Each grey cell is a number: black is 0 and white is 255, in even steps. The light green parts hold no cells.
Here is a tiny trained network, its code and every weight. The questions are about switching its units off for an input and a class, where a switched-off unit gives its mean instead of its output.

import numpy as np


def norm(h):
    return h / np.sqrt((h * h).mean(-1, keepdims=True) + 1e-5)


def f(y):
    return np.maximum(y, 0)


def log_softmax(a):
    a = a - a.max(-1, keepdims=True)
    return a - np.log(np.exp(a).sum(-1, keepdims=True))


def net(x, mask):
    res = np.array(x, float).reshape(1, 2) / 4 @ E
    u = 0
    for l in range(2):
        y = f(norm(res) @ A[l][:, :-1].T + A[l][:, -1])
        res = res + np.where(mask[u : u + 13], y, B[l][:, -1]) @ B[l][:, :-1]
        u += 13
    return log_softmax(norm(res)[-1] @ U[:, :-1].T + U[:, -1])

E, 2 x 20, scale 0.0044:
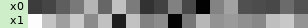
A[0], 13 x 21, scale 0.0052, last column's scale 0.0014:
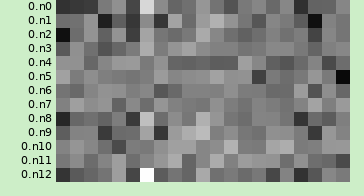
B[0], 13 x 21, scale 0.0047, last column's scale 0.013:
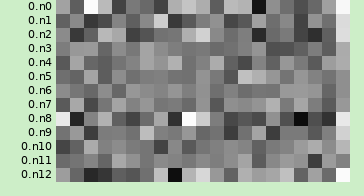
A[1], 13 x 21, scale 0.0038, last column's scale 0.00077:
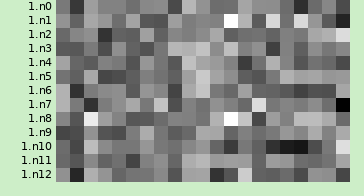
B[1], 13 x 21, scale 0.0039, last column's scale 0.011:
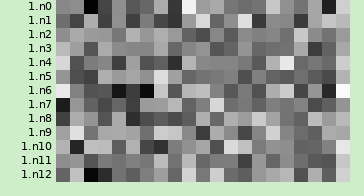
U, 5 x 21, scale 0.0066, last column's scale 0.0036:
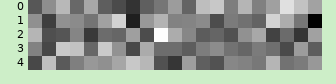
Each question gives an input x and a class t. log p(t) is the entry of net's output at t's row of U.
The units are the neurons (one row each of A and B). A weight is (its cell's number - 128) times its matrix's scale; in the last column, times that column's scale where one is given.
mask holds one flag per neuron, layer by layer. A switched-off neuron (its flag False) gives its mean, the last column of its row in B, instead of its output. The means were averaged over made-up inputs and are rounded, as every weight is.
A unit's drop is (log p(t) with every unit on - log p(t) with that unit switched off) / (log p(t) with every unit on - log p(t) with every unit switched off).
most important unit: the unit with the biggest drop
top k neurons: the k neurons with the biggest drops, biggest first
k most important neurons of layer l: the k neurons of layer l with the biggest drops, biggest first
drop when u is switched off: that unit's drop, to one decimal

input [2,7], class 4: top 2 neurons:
[0.n0, 0.n8]
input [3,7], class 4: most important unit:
0.n0
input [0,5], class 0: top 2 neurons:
[0.n8, 0.n9]
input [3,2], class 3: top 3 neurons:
[0.n12, 0.n8, 0.n4]
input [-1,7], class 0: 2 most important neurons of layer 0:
[0.n8, 0.n1]
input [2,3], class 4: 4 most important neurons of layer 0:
[0.n8, 0.n0, 0.n2, 0.n12]
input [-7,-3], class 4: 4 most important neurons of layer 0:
[0.n8, 0.n2, 0.n0, 0.n12]
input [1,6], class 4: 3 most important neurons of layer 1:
[1.n10, 1.n6, 1.n7]
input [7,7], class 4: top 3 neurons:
[0.n8, 0.n0, 0.n2]
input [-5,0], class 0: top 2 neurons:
[0.n8, 0.n12]
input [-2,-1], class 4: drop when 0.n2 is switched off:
0.7
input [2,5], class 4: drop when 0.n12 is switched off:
0.1
